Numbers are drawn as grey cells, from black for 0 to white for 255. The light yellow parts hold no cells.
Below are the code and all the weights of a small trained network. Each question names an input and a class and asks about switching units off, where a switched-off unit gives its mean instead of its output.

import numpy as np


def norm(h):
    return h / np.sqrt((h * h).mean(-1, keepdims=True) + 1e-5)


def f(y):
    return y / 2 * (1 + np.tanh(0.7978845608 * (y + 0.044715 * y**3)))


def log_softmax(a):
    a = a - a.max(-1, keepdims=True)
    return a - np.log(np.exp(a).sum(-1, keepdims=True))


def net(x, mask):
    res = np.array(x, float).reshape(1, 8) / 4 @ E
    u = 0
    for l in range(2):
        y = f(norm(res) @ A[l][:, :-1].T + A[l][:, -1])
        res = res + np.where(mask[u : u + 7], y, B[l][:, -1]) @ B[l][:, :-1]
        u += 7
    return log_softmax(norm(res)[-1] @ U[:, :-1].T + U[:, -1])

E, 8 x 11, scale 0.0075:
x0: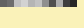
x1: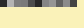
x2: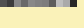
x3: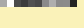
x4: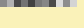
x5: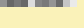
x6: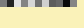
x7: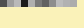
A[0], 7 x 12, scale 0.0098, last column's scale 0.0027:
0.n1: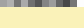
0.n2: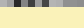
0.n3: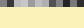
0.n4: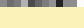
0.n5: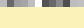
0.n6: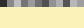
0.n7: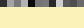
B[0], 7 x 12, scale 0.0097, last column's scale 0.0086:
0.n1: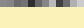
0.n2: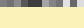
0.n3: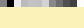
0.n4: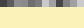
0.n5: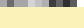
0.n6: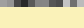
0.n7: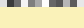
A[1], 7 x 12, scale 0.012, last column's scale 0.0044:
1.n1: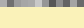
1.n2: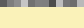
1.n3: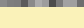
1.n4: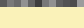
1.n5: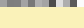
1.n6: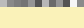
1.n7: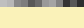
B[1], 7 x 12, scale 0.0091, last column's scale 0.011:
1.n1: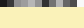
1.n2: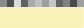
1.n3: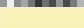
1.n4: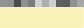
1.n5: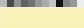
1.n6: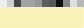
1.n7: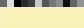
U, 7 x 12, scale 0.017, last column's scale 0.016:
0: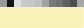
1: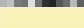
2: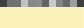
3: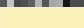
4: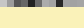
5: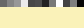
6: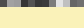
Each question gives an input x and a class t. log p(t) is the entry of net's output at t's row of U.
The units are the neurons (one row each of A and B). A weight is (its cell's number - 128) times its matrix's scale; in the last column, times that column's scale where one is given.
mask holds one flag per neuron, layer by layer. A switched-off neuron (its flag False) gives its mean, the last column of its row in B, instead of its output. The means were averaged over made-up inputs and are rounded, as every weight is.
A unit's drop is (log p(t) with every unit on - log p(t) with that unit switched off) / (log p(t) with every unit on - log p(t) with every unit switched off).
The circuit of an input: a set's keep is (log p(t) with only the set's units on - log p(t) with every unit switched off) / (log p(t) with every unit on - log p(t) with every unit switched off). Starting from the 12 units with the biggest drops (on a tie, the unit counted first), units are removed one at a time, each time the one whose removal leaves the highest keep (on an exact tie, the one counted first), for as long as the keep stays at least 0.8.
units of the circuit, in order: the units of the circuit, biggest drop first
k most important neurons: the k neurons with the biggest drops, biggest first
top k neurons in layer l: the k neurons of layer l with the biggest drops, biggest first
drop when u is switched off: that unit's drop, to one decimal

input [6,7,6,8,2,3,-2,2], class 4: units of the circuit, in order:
[0.n3]
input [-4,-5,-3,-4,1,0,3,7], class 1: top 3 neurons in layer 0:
[0.n3 0.n6 0.n7]
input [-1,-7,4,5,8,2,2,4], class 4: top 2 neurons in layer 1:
[1.n5 1.n1]
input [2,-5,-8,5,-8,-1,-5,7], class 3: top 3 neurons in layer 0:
[0.n7 0.n4 0.n6]
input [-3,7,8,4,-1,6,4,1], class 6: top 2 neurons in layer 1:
[1.n5 1.n6]
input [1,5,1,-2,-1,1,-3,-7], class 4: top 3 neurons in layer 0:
[0.n3 0.n5 0.n1]
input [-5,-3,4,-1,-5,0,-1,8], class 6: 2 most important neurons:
[0.n7 0.n5]
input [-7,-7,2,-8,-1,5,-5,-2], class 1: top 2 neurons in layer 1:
[1.n6 1.n3]
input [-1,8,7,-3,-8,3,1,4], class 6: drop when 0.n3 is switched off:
0.4
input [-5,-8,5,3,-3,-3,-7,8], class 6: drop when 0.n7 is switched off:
0.3
